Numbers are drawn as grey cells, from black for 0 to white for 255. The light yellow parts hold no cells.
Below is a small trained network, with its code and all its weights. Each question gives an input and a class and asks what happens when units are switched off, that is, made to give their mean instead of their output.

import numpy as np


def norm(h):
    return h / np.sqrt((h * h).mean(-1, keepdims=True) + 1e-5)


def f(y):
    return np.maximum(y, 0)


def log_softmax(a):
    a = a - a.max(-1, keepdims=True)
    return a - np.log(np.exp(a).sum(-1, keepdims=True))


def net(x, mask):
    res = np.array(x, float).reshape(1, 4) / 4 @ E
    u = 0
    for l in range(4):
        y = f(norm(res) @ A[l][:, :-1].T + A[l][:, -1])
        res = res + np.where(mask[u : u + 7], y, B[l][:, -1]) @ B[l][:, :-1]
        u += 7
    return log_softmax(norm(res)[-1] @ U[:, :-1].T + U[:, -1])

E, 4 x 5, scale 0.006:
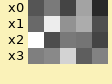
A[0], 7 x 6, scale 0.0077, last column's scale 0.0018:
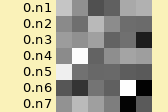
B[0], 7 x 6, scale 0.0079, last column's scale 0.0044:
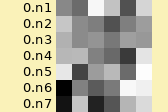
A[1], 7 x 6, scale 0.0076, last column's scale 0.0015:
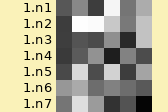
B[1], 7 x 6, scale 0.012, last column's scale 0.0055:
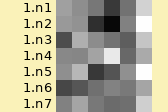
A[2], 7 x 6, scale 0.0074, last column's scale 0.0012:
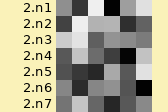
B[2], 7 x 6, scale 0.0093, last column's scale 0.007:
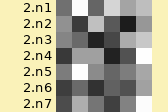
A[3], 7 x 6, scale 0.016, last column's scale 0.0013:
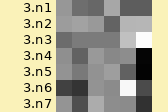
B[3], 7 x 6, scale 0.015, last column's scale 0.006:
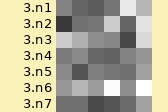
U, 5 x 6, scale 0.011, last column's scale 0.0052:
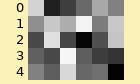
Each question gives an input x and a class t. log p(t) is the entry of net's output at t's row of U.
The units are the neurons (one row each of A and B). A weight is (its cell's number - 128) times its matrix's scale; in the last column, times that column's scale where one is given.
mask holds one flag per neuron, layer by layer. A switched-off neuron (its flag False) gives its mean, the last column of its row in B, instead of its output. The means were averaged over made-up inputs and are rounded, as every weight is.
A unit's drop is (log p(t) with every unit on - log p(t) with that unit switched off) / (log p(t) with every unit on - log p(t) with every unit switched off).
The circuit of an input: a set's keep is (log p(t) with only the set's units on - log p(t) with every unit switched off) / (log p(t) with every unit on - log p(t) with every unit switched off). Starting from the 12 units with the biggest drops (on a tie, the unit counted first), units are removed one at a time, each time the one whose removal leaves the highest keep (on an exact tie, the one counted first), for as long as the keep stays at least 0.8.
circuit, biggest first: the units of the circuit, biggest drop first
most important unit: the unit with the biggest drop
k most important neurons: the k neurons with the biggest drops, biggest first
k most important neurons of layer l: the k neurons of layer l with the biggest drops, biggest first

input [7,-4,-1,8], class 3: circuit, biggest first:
1.n4, 2.n2, 1.n5
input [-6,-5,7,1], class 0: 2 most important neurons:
0.n5, 3.n6
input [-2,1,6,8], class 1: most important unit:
2.n1
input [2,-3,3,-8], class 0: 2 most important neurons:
0.n5, 0.n7
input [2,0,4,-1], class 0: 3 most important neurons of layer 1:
1.n2, 1.n5, 1.n7
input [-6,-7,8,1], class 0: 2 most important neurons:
0.n5, 0.n7
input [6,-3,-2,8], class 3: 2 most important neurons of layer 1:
1.n4, 1.n5
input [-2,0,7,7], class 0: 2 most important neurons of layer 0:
0.n5, 0.n6
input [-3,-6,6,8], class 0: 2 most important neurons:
0.n5, 2.n7
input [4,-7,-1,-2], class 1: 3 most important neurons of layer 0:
0.n6, 0.n4, 0.n5
